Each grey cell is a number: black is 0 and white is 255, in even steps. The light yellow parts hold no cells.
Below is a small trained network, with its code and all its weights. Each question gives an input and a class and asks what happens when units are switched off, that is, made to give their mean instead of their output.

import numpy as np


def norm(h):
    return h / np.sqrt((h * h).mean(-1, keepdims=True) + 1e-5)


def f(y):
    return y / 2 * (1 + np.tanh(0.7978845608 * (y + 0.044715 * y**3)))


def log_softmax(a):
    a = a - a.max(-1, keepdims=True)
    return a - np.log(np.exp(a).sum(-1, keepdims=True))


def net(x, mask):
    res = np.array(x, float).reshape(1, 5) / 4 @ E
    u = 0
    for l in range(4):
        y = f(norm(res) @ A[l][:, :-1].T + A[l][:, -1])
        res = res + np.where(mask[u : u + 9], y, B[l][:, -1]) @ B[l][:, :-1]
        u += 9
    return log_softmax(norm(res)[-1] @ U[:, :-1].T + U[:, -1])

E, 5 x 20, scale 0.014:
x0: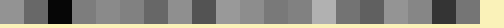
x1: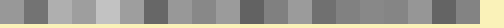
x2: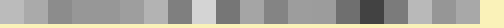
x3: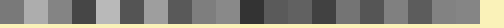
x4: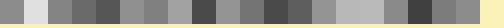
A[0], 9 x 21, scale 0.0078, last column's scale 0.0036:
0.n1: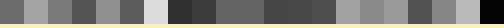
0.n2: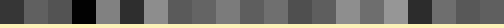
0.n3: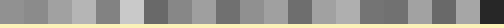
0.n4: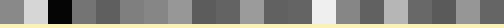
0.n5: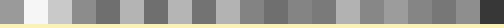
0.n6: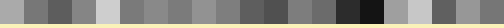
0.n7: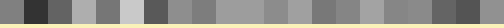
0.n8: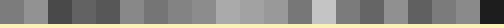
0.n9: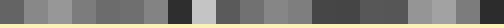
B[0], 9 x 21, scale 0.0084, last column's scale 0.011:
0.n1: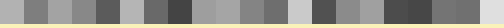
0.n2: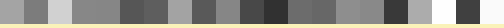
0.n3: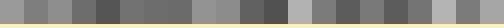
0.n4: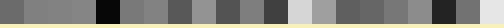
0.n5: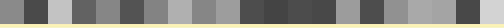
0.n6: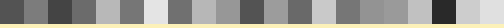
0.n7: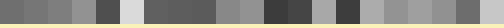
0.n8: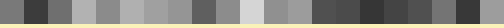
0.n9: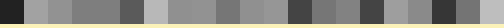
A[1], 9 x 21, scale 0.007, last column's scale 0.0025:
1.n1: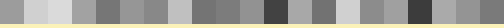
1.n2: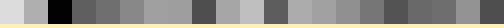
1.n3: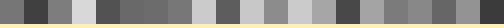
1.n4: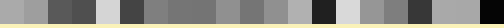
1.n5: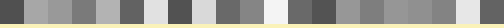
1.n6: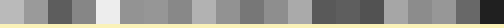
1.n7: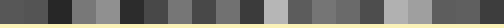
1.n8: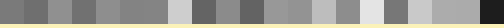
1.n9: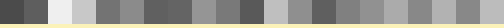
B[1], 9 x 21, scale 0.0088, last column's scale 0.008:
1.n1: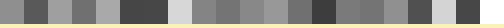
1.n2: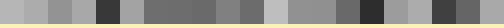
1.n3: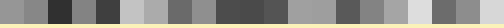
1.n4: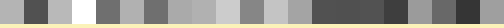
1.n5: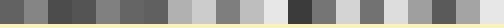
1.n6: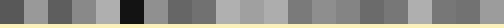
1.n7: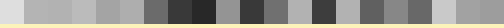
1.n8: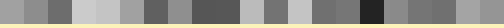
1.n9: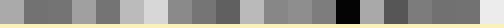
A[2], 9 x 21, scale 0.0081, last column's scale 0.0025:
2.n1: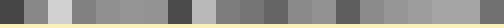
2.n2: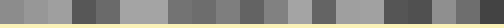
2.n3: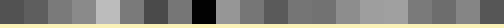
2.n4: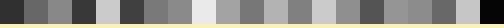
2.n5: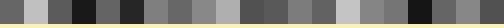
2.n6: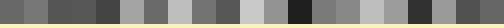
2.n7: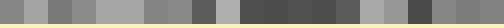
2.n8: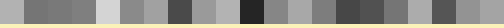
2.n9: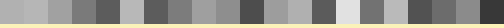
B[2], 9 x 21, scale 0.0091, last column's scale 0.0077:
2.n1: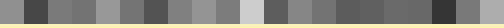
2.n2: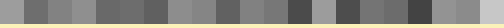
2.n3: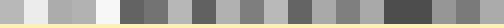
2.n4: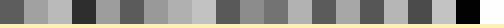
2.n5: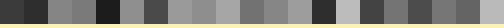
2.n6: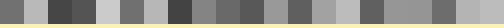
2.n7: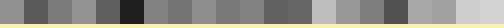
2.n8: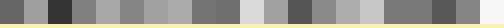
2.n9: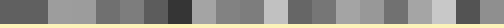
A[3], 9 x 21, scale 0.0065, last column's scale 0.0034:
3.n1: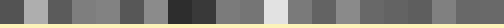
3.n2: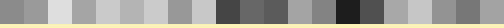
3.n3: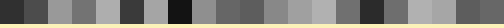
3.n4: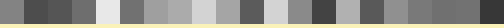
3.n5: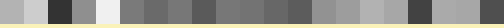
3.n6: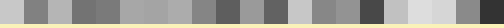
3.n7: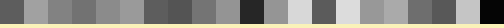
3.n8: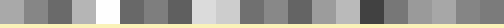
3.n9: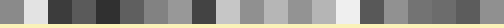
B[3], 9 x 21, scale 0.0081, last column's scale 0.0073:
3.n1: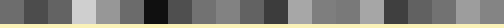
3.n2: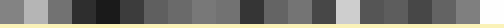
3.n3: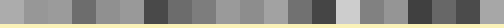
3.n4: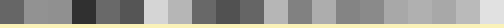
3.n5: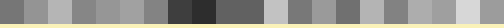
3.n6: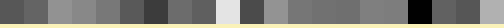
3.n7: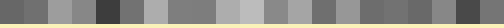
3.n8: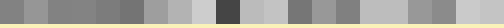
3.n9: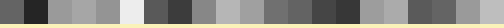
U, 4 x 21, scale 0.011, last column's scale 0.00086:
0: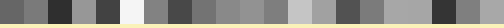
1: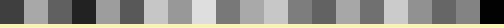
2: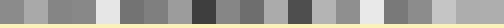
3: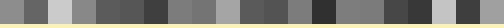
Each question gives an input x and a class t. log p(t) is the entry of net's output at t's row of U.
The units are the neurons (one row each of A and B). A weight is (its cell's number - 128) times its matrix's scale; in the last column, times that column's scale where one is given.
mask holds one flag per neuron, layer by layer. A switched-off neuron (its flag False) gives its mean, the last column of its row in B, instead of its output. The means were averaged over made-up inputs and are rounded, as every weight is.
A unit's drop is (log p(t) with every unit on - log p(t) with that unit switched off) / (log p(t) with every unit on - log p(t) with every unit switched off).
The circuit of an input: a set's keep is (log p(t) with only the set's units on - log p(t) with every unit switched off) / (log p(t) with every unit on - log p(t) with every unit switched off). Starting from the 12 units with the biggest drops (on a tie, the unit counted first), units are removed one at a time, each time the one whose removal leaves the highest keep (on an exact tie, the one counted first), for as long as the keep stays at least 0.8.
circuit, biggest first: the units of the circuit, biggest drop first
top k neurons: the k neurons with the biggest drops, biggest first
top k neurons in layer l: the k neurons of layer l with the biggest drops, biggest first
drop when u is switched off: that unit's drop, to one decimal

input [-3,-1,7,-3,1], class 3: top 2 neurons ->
0.n3, 0.n6
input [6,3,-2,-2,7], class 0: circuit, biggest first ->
0.n4
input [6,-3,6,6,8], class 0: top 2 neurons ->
0.n4, 1.n2
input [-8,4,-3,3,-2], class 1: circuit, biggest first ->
0.n9, 0.n2
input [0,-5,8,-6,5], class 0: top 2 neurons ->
0.n4, 0.n2
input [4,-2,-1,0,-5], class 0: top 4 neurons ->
0.n5, 1.n1, 1.n3, 0.n7
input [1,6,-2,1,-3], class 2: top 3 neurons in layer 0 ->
0.n7, 0.n9, 0.n1
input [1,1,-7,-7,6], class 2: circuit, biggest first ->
2.n3, 2.n6
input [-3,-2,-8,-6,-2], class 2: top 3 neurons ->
0.n4, 2.n3, 0.n1
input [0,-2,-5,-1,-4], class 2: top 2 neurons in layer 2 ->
2.n3, 2.n4
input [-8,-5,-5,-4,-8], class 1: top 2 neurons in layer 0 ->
0.n9, 0.n4
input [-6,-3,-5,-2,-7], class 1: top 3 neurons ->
0.n9, 1.n5, 0.n2
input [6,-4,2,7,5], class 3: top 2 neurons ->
0.n2, 0.n1
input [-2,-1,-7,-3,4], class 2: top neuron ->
2.n6
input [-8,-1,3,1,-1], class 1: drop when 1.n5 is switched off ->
0.1
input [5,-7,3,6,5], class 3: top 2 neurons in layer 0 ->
0.n2, 0.n1
